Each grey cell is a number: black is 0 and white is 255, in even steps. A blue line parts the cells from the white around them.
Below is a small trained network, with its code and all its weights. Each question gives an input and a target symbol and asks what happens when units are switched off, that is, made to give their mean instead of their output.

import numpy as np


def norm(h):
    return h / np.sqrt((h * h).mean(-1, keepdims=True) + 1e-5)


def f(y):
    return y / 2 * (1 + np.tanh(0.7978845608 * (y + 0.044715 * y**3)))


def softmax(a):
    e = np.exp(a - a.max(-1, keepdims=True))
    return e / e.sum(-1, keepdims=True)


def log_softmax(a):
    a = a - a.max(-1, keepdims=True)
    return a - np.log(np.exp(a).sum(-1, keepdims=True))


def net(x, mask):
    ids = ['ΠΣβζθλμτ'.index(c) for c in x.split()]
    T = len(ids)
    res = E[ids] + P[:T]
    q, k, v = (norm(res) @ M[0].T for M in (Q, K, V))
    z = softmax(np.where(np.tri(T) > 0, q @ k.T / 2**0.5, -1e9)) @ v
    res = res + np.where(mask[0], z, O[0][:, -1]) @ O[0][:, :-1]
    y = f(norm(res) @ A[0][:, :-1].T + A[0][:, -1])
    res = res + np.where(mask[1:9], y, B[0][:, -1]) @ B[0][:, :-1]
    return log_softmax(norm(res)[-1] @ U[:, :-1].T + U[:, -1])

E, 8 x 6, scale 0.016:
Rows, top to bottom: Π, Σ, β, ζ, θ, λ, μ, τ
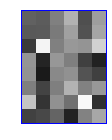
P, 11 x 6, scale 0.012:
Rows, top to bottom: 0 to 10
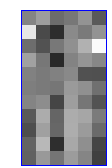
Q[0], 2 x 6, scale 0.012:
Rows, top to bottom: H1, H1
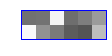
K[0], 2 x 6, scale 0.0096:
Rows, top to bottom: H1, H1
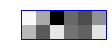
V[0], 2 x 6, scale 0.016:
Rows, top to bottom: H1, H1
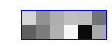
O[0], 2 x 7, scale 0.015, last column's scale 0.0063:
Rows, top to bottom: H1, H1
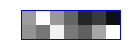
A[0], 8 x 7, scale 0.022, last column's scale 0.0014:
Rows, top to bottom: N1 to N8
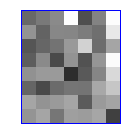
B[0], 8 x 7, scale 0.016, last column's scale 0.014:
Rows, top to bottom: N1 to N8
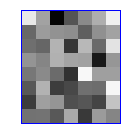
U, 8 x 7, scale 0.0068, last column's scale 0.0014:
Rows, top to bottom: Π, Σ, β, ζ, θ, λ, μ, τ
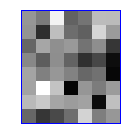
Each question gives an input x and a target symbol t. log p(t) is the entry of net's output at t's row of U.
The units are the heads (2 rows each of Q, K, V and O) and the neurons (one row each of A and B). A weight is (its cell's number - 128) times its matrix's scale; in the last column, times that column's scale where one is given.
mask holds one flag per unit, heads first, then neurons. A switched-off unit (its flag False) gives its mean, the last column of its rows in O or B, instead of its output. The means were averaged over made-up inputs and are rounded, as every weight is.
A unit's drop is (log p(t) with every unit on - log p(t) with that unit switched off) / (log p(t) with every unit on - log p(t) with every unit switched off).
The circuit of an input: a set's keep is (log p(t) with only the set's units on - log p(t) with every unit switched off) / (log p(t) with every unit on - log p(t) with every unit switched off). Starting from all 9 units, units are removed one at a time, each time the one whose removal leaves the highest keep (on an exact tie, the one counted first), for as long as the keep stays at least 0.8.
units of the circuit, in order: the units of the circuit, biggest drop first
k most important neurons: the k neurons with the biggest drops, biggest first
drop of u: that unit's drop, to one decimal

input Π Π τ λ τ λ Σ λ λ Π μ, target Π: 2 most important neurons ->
(N6 N1)
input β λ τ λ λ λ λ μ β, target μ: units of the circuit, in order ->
(H1 N4 N6)
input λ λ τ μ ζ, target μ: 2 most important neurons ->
(N6 N3)
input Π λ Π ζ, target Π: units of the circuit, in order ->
(H1)
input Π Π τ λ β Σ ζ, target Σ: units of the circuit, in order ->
(H1 N3)
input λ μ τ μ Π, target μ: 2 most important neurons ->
(N4 N6)
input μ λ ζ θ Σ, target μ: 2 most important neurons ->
(N4 N6)
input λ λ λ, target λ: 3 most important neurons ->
(N7 N5 N6)
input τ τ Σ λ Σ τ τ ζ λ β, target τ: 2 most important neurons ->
(N8 N7)
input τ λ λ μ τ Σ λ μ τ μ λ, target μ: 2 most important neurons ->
(N4 N6)
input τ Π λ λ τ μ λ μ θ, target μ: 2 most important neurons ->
(N4 N6)
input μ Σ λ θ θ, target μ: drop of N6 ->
0.2
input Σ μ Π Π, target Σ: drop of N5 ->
0.1
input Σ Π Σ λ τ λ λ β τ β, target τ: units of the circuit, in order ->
(H1)
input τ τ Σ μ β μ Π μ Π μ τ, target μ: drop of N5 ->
0.1
